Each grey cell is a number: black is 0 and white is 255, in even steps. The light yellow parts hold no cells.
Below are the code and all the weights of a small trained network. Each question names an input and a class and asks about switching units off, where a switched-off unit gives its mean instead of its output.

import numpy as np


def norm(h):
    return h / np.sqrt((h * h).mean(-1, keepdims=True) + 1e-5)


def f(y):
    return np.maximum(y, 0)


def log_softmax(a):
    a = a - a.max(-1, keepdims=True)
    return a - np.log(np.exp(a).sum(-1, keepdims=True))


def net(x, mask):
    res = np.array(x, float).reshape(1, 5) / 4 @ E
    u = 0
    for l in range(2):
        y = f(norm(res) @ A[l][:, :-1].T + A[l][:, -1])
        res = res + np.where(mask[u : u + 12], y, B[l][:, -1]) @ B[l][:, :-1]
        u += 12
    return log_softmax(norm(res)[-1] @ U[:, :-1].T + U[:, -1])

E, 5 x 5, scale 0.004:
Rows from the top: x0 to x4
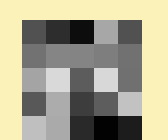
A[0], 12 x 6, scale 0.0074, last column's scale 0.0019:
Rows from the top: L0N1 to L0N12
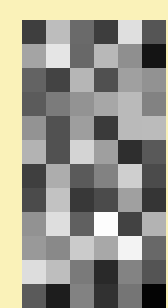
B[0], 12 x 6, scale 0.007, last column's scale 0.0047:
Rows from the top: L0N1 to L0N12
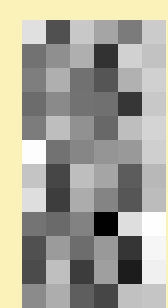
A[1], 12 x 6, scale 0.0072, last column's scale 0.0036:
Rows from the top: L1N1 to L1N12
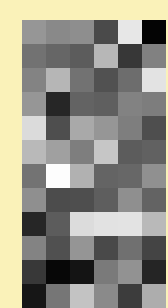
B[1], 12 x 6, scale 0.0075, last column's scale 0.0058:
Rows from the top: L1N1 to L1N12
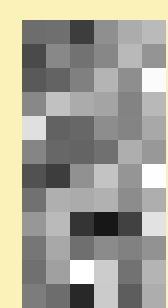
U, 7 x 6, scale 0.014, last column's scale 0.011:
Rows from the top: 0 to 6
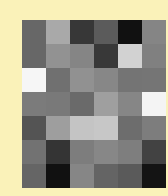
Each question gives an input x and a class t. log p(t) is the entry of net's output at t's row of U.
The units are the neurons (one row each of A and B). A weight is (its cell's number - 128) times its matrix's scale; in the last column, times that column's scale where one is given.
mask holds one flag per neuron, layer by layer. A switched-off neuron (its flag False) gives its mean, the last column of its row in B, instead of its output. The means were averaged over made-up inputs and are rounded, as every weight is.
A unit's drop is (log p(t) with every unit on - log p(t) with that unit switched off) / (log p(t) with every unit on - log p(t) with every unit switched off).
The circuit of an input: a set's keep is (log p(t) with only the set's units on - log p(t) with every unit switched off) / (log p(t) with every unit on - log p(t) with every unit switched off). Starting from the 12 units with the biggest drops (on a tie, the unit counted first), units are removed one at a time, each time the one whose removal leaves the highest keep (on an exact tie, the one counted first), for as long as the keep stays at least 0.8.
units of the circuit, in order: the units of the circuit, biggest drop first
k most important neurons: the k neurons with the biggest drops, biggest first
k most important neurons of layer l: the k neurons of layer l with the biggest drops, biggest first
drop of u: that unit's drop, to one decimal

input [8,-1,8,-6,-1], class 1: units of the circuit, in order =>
(L0N9)
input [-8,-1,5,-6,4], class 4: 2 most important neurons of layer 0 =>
(L0N11; L0N1)
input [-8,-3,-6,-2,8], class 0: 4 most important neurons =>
(L0N11; L0N9; L1N11; L0N2)
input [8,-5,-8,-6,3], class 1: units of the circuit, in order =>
(L0N12; L0N11)
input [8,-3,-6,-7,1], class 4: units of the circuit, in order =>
(L1N11; L1N4)
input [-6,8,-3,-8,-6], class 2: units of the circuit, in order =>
(L0N6; L1N5)
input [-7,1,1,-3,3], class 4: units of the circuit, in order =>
(L1N9; L1N7)
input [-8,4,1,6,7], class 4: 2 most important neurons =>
(L0N11; L1N9)
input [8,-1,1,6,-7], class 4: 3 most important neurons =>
(L1N11; L0N5; L0N11)
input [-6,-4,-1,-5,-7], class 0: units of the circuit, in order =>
(L1N9; L0N10)
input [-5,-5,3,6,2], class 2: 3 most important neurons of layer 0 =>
(L0N1; L0N8; L0N7)
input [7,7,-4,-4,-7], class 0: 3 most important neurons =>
(L1N9; L0N9; L1N7)
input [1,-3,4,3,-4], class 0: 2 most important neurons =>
(L1N9; L0N10)
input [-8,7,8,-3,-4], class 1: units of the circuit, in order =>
(L0N9; L0N2)
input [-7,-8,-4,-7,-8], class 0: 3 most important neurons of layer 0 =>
(L0N10; L0N1; L0N8)
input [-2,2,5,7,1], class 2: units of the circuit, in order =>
(L0N8)
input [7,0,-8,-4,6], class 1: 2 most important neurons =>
(L0N12; L0N11)
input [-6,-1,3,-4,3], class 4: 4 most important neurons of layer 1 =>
(L1N9; L1N7; L1N1; L1N12)
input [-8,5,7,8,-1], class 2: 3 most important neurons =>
(L0N1; L0N7; L0N8)
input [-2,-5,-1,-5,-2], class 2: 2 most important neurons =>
(L0N6; L0N11)
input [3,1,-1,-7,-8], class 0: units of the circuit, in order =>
(L1N9)
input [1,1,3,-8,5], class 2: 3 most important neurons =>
(L0N6; L1N9; L0N10)
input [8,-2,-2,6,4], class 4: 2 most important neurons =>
(L1N11; L0N6)
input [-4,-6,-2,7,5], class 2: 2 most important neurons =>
(L0N1; L0N8)
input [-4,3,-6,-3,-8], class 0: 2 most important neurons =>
(L1N9; L0N10)
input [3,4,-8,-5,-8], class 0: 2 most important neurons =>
(L1N9; L0N9)
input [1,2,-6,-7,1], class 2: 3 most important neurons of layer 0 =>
(L0N6; L0N9; L0N2)
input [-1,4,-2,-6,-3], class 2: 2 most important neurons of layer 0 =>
(L0N6; L0N11)
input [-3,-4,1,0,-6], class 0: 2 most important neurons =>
(L1N9; L0N11)
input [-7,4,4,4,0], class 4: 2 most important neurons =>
(L0N11; L0N10)
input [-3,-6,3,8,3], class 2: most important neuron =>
(L0N8)
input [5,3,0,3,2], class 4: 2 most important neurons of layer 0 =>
(L0N6; L0N1)
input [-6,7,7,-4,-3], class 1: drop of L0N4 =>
0.0
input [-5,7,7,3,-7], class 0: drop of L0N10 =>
0.7
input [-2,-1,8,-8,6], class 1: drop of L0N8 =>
0.3
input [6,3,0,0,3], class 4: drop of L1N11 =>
0.1
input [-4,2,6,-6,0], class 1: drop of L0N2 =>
0.2
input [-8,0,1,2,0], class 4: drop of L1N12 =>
-0.1
